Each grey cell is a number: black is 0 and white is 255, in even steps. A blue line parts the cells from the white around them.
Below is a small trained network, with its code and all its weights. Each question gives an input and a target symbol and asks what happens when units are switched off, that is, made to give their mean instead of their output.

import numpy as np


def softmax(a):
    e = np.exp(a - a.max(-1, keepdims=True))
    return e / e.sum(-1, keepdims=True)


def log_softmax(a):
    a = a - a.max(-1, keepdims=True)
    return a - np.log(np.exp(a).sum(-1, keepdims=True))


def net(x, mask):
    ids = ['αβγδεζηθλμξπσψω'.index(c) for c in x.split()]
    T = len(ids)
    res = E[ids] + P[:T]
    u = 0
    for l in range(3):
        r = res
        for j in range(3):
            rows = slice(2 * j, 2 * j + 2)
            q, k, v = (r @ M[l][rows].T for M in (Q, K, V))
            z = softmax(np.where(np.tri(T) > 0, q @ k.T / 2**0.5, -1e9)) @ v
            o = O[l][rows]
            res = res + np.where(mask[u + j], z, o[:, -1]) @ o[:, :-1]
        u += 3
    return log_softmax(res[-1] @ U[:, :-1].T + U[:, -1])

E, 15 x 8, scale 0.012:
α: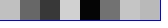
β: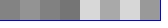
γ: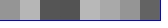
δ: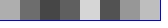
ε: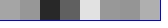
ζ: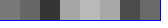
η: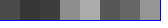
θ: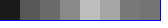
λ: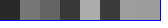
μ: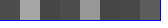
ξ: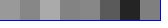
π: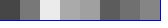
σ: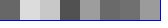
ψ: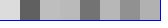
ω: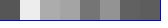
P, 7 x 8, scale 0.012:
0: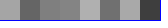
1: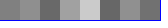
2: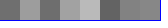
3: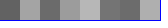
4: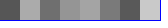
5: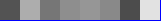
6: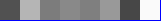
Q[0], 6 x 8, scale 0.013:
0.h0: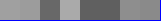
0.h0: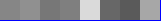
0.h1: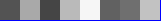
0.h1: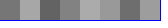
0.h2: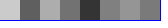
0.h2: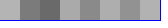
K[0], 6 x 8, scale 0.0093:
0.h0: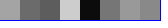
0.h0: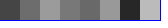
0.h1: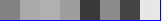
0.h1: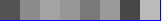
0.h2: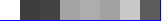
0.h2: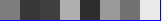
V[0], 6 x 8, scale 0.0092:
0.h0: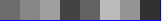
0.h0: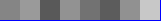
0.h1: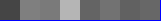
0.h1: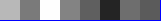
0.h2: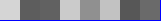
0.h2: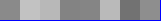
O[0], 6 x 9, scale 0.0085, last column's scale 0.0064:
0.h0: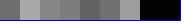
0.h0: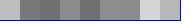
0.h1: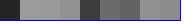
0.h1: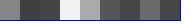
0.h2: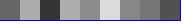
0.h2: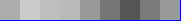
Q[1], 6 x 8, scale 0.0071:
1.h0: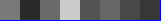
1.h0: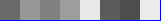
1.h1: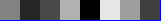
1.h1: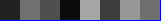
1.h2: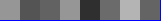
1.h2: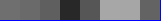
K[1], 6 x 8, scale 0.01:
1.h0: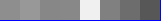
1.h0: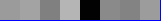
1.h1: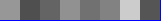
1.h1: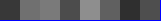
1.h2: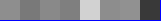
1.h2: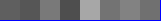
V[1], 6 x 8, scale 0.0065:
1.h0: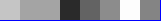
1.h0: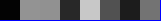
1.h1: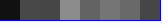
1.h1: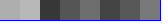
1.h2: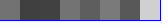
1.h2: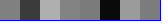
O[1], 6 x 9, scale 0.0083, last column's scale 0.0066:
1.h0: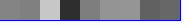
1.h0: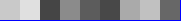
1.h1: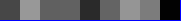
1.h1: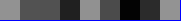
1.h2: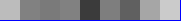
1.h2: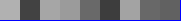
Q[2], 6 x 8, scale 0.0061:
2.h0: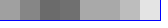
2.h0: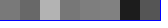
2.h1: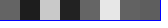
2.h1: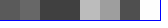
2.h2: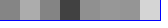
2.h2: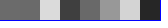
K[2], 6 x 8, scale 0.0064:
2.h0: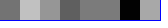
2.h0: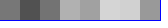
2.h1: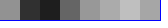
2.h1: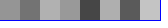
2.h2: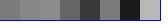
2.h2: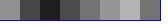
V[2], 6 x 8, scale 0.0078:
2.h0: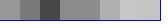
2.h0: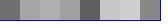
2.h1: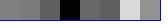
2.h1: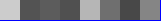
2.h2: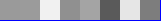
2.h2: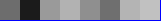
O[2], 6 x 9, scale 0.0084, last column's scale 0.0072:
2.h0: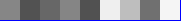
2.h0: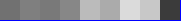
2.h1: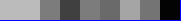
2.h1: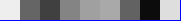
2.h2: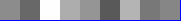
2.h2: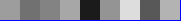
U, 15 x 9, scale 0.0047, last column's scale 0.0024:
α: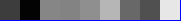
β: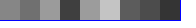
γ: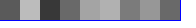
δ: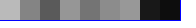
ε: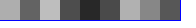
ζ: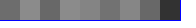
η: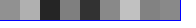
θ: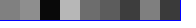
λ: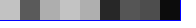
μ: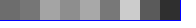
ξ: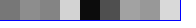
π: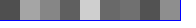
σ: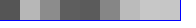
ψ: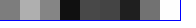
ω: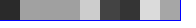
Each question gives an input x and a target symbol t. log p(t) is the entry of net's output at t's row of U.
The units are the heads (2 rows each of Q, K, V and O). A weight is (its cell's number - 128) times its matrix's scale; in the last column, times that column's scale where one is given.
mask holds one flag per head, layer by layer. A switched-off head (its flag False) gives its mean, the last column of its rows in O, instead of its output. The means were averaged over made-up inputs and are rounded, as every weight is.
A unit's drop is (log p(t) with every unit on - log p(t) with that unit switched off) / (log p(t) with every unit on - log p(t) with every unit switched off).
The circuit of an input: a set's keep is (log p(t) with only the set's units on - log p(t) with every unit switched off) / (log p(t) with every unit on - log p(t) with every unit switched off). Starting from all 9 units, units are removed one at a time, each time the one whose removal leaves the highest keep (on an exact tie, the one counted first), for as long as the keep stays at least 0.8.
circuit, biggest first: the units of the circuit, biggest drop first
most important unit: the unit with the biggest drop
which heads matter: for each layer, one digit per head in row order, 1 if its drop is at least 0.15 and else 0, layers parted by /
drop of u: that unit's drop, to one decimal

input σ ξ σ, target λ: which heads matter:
001 / 000 / 000
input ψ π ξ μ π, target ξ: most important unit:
0.h1
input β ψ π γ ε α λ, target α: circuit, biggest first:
(1.h0; 0.h0)
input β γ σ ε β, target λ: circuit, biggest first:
(0.h2; 2.h2; 1.h1; 2.h1)
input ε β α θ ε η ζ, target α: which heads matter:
100 / 110 / 000
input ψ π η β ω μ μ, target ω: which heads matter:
001 / 100 / 011
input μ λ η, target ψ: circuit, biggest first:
(1.h1; 2.h0; 2.h1; 0.h2)
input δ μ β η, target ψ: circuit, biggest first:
(1.h1; 0.h1; 2.h0; 2.h1)
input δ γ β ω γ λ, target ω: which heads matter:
001 / 100 / 011
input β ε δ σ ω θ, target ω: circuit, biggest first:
(1.h0; 0.h2; 2.h2; 2.h1)
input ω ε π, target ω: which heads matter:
101 / 001 / 110
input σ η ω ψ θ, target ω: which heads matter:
011 / 010 / 011
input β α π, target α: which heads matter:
101 / 100 / 000
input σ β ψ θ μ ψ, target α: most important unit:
1.h0
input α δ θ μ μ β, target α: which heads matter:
001 / 100 / 000
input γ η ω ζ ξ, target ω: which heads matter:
011 / 100 / 011
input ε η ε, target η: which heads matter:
001 / 000 / 000
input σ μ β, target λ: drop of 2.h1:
0.0
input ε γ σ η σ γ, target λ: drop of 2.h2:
0.1
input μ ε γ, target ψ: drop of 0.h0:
0.2
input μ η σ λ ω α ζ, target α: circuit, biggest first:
(1.h0)
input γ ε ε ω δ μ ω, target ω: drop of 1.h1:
0.0
